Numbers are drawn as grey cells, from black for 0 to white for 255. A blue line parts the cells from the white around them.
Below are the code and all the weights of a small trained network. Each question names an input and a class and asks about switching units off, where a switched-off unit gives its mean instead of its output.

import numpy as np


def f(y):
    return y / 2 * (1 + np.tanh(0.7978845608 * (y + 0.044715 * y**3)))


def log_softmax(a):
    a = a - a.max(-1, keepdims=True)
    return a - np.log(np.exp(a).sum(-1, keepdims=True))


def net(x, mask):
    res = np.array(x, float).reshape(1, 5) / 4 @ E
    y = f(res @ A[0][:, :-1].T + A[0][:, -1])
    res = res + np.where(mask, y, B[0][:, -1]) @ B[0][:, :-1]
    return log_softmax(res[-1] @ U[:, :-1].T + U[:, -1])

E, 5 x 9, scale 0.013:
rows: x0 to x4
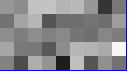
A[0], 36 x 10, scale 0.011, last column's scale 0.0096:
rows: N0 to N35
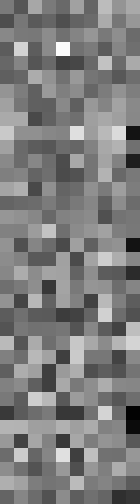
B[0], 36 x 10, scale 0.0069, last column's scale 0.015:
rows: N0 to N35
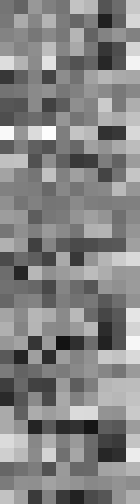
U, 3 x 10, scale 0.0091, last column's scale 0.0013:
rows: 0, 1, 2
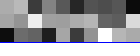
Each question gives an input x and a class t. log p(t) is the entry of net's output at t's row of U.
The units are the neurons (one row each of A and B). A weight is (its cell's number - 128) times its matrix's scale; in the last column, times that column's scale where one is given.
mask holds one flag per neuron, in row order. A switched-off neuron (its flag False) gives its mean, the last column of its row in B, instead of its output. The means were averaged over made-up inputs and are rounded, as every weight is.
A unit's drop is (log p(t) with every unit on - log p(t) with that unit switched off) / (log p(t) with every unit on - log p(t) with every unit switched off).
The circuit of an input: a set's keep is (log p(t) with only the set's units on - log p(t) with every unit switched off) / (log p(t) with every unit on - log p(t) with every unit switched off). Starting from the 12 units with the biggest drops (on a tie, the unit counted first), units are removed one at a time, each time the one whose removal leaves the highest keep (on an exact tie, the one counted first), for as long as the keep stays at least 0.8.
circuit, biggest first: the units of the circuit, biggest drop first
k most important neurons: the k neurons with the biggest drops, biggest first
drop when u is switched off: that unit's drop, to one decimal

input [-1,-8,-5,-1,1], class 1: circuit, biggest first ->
[N24]
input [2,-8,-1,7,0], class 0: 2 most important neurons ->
[N24, N29]
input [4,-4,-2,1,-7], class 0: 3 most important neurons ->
[N30, N9, N29]
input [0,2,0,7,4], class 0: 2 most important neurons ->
[N24, N29]
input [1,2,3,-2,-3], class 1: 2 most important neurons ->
[N24, N30]
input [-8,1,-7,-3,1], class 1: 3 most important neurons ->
[N29, N24, N22]
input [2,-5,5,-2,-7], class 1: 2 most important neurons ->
[N24, N19]
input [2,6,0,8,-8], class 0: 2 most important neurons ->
[N32, N9]
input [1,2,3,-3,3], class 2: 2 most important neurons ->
[N9, N32]
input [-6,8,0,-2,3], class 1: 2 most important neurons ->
[N29, N24]
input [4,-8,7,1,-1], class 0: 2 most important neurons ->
[N29, N9]
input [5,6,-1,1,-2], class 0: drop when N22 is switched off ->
0.1
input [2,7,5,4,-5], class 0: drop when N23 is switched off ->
0.0
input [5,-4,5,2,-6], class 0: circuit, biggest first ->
[N30]
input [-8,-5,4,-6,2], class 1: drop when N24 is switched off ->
0.2
